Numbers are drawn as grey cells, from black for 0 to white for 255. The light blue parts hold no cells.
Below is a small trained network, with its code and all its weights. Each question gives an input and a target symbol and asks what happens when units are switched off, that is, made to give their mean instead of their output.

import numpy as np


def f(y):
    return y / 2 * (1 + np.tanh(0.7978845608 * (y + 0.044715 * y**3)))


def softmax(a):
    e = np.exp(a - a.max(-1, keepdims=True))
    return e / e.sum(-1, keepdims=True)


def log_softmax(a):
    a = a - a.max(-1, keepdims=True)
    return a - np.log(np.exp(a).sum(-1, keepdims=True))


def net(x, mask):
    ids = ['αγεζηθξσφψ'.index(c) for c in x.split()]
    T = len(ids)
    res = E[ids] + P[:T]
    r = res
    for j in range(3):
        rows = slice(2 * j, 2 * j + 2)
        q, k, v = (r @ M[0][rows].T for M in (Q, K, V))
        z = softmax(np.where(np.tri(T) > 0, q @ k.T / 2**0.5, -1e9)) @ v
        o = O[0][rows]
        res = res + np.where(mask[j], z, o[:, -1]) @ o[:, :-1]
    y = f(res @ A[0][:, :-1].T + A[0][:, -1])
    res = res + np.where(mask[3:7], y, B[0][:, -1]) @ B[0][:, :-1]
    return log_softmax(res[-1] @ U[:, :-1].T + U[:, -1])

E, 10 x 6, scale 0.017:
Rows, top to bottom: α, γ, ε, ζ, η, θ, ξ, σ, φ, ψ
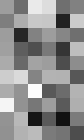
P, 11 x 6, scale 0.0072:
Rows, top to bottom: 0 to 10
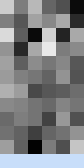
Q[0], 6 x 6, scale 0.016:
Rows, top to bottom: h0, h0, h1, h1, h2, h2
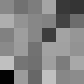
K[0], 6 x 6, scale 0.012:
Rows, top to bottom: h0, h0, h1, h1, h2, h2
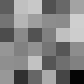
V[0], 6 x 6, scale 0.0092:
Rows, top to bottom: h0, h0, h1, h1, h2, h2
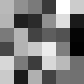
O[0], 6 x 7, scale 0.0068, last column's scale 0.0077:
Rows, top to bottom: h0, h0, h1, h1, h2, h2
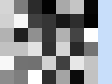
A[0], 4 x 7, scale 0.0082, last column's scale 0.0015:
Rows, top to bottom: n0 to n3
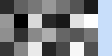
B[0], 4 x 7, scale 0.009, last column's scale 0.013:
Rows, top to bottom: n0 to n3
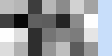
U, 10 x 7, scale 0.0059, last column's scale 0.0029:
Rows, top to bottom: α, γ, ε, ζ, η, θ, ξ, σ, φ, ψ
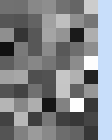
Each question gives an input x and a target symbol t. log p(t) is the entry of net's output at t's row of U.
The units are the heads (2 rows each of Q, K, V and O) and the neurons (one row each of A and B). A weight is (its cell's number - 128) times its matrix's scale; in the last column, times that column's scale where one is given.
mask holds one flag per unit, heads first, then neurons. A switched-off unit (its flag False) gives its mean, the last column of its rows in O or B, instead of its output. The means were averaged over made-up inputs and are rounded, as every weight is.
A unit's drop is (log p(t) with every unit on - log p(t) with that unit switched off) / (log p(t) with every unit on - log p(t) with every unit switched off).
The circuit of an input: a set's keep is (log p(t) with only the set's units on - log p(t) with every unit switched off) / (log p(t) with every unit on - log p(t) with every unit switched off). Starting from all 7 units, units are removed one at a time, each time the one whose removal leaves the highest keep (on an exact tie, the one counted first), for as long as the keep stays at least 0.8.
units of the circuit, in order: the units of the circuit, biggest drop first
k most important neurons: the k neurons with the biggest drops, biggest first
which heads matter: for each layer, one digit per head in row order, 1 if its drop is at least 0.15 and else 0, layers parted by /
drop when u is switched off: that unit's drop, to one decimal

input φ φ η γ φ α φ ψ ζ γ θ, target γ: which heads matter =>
101
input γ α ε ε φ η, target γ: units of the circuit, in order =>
h0
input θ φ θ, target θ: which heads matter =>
001
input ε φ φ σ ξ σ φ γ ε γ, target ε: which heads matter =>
101
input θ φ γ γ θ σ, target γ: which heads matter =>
101
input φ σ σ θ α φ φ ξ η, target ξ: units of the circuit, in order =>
h0, h2
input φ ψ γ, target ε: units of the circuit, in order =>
n3, h1, h0
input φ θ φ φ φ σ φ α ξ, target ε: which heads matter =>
000
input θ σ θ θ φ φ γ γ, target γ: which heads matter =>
100
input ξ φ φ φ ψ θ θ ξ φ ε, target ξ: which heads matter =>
101
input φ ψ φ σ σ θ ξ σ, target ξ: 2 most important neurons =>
n2, n0
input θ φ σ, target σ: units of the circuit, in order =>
h2, h0
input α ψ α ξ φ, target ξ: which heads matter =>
101
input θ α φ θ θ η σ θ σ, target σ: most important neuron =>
n3
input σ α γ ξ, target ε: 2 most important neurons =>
n3, n1
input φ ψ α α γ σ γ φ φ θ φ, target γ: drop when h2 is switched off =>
0.1
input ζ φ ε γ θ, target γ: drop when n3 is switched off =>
0.0
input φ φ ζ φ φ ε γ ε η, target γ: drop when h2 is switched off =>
0.3
